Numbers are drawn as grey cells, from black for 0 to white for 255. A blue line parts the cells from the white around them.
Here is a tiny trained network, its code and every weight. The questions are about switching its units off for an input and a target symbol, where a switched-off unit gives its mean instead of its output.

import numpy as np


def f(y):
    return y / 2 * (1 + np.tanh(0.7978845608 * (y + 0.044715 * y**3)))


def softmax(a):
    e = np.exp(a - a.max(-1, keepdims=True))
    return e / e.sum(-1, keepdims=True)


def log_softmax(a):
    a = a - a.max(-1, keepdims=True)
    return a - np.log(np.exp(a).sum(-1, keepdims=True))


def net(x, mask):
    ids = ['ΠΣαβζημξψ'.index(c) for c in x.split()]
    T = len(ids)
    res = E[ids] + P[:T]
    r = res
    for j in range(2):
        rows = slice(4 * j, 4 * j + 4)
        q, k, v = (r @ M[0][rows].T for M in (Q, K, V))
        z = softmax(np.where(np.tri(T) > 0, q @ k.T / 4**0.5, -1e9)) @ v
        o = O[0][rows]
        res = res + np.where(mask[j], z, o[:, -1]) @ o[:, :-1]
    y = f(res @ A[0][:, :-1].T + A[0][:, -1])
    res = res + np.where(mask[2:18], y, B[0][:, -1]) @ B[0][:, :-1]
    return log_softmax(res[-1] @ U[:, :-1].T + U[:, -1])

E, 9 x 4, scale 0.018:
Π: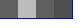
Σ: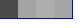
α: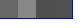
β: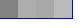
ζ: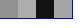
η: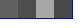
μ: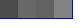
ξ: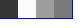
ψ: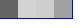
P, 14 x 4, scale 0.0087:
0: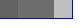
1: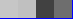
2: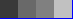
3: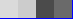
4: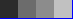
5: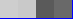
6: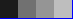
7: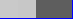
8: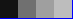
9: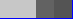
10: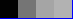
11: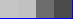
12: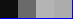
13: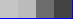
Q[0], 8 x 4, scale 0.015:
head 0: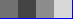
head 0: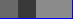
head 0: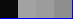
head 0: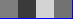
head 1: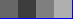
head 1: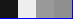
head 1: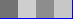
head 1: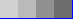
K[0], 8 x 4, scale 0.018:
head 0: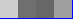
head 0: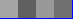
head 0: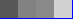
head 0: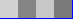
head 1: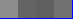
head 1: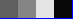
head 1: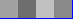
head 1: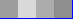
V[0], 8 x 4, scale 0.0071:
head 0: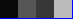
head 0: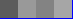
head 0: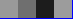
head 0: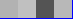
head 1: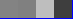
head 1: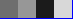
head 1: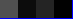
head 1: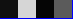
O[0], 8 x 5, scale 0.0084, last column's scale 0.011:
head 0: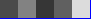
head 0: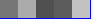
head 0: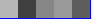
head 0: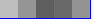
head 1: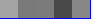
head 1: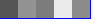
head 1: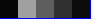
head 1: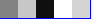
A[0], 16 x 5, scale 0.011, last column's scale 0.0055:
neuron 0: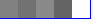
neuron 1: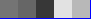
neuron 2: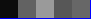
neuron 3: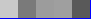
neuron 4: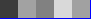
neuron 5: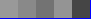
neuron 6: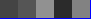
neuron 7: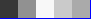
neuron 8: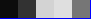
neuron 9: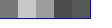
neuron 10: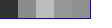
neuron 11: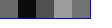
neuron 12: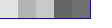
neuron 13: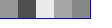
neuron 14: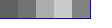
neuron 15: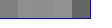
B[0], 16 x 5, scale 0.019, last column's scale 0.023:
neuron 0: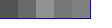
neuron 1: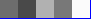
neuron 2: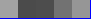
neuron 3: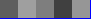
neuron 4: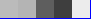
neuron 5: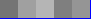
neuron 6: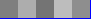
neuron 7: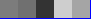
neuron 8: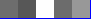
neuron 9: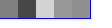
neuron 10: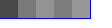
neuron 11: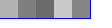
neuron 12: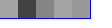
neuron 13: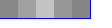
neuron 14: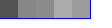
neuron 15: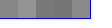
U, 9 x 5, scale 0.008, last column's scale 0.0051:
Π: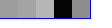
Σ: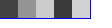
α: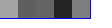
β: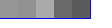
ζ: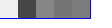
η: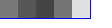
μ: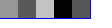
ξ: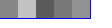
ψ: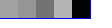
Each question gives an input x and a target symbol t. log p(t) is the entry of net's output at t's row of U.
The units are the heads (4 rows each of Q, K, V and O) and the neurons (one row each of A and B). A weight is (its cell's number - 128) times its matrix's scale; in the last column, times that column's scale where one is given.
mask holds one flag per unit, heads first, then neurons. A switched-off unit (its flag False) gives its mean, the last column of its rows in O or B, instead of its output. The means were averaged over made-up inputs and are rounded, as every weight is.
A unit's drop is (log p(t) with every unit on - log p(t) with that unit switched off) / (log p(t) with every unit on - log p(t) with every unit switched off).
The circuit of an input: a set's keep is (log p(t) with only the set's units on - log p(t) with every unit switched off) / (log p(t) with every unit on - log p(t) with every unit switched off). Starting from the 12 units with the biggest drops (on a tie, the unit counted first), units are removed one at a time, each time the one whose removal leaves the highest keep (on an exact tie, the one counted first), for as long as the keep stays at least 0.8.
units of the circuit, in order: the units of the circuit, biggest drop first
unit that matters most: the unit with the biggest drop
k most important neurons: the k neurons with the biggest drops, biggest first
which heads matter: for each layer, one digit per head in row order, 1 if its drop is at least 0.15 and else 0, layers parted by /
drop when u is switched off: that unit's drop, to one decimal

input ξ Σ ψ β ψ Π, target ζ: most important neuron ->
(neuron 12)
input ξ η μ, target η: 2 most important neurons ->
(neuron 2; neuron 6)
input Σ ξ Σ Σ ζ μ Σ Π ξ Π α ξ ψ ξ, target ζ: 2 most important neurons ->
(neuron 12; neuron 9)
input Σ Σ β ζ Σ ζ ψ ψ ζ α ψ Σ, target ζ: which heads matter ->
01
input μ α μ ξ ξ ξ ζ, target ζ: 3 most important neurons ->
(neuron 11; neuron 1; neuron 3)
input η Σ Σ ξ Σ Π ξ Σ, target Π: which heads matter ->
01
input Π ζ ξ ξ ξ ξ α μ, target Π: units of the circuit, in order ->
(neuron 7; head 1; neuron 4)
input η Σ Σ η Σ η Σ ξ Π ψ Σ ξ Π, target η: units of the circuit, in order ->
(neuron 2; head 1; neuron 6; neuron 4)
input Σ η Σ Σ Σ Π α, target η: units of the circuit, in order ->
(head 1; neuron 2; neuron 4; neuron 6)
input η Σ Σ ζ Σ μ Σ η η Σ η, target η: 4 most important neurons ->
(neuron 2; neuron 6; neuron 4; neuron 1)
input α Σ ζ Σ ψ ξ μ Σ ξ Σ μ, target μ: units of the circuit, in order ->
(neuron 8; head 1; neuron 2)
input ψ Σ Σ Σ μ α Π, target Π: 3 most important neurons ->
(neuron 7; neuron 4; neuron 12)
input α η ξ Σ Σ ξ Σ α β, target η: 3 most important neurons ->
(neuron 2; neuron 1; neuron 4)
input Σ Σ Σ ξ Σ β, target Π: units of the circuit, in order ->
(neuron 3; neuron 7)
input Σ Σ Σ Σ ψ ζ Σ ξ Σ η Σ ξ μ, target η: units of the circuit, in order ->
(head 1; neuron 2; neuron 6; neuron 4)
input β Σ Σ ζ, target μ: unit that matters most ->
neuron 3
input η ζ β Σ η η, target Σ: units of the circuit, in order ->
(neuron 8; head 1; head 0)
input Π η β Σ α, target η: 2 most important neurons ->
(neuron 4; neuron 2)
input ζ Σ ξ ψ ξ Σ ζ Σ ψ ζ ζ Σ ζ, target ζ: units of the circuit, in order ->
(neuron 11; head 0)
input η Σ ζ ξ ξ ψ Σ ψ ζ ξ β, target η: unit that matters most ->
head 1
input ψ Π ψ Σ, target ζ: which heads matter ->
11
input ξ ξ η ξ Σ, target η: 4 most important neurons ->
(neuron 2; neuron 6; neuron 1; neuron 7)
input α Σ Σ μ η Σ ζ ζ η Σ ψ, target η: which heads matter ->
01
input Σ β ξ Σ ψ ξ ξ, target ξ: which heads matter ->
00
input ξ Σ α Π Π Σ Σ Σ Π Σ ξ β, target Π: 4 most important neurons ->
(neuron 7; neuron 3; neuron 2; neuron 5)
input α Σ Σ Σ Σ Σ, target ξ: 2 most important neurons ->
(neuron 8; neuron 1)
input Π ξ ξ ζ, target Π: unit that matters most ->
head 1
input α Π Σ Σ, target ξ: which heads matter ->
11
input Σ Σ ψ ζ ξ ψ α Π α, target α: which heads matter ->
01
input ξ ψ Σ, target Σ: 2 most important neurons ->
(neuron 8; neuron 14)
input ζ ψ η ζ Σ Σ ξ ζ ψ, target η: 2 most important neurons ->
(neuron 2; neuron 7)
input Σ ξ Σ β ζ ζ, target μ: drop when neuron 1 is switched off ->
0.5
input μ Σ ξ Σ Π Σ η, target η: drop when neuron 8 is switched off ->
-0.1
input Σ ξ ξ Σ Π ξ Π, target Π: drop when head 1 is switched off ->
0.2
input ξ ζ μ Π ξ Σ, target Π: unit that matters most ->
neuron 4
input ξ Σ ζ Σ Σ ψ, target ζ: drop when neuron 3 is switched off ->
-0.1
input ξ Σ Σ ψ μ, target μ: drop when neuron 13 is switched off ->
0.0
